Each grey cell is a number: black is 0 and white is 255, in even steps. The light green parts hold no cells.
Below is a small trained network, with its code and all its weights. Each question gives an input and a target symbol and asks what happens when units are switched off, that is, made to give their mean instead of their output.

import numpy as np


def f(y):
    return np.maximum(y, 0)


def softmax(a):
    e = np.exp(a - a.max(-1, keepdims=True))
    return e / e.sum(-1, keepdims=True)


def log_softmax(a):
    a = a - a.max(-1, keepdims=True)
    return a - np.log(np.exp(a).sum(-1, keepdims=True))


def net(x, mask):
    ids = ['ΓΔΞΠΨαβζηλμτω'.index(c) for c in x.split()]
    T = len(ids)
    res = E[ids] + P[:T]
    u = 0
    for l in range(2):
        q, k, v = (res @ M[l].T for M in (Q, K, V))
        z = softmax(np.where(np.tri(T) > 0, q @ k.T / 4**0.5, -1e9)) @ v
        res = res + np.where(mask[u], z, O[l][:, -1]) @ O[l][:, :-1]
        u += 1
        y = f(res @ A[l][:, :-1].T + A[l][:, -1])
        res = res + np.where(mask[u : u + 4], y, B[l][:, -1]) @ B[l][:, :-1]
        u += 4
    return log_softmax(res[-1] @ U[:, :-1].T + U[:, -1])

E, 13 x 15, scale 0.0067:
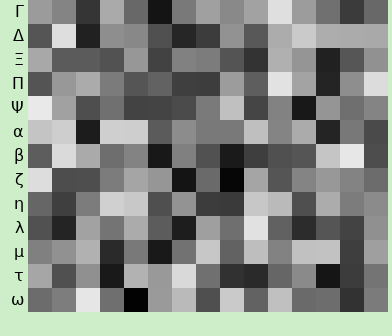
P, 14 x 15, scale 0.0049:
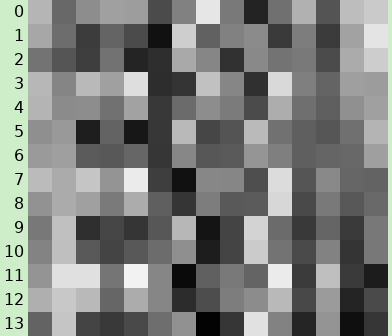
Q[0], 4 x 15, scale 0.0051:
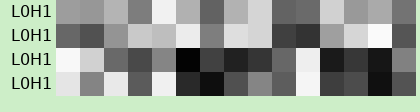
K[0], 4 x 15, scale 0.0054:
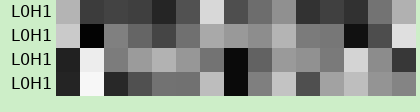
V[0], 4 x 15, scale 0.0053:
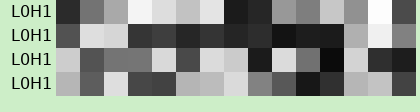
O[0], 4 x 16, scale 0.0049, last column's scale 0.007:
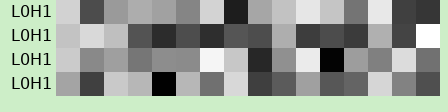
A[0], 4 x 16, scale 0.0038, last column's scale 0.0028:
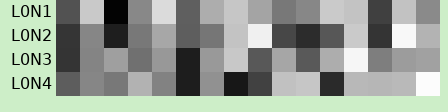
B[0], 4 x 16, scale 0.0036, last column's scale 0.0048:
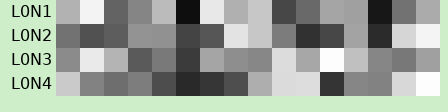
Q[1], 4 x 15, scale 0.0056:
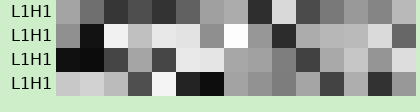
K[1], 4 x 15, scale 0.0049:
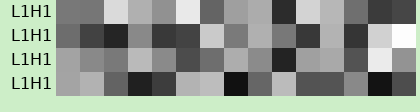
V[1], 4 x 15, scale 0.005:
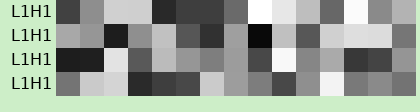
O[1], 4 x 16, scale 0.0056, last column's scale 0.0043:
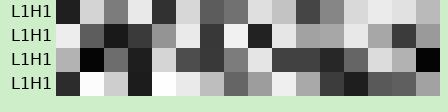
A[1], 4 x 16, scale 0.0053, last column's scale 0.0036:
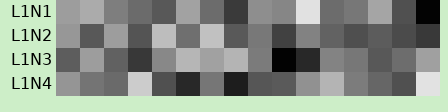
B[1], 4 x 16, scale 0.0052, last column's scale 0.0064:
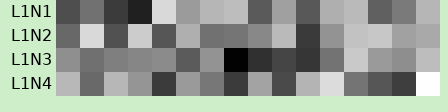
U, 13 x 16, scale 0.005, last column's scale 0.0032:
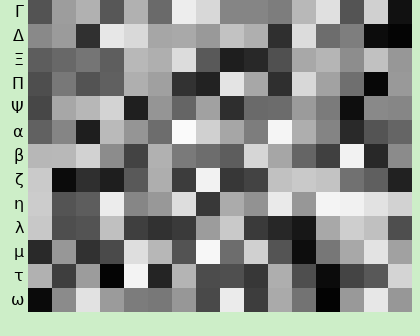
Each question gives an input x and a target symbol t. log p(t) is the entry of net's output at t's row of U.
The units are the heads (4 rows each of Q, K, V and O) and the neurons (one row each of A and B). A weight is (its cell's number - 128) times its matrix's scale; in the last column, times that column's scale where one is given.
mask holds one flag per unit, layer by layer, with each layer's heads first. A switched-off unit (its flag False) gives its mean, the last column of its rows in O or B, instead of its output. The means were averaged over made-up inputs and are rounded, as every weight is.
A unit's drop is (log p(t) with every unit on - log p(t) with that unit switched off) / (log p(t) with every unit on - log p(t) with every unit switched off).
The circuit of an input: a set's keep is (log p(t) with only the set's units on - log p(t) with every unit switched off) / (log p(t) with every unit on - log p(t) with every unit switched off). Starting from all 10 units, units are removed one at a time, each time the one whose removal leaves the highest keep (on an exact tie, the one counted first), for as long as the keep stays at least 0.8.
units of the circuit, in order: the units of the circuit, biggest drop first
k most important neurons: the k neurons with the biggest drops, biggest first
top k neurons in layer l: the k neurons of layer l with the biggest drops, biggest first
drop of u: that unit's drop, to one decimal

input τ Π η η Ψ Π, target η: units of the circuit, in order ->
[L0H1; L1H1]
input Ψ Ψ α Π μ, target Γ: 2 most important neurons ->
[L0N1; L0N3]
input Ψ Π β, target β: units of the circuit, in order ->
[L0H1; L0N2; L1H1]
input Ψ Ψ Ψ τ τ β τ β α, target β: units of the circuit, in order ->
[L0H1]
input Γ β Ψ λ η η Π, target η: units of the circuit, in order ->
[L1H1; L0H1]
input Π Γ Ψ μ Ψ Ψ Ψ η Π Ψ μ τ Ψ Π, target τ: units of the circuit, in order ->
[L1H1; L0N4]
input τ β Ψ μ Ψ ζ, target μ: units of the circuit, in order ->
[L1H1; L1N4; L0N3]
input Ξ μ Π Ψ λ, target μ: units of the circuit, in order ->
[L1N4; L1H1]
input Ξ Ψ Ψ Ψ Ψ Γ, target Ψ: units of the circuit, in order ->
[L1H1; L0H1]
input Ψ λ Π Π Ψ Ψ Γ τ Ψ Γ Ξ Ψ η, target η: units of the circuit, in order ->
[L1H1; L0H1; L0N4]
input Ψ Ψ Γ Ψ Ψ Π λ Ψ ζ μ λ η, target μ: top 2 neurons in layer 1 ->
[L1N4; L1N3]
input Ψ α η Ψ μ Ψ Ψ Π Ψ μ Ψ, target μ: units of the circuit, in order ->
[L0N3; L1N4; L1H1; L0H1]
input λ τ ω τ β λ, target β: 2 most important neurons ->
[L0N2; L1N3]
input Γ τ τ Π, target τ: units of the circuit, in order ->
[L1H1]
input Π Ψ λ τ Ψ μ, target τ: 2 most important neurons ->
[L0N4; L0N2]
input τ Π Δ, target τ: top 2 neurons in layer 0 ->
[L0N2; L0N4]
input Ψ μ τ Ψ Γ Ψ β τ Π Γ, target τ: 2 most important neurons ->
[L0N4; L1N1]
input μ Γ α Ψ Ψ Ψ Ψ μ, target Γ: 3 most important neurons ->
[L0N3; L0N1; L1N4]
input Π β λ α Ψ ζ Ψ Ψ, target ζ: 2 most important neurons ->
[L1N1; L0N2]
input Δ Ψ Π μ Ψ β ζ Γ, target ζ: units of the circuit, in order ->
[L1H1]
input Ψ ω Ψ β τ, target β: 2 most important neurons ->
[L1N2; L0N2]
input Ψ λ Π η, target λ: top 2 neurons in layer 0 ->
[L0N4; L0N1]
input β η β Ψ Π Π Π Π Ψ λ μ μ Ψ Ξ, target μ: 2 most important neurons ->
[L1N4; L0N3]
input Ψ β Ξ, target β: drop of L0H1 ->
0.7
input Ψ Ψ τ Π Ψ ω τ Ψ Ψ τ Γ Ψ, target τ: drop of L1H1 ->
1.0
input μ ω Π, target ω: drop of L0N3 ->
-0.1
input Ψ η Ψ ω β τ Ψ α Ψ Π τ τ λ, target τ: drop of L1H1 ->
0.8
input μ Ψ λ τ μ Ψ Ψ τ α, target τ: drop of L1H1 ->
0.8
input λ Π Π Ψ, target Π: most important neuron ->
[L0N4]
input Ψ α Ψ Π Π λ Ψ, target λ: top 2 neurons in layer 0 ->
[L0N2; L0N3]
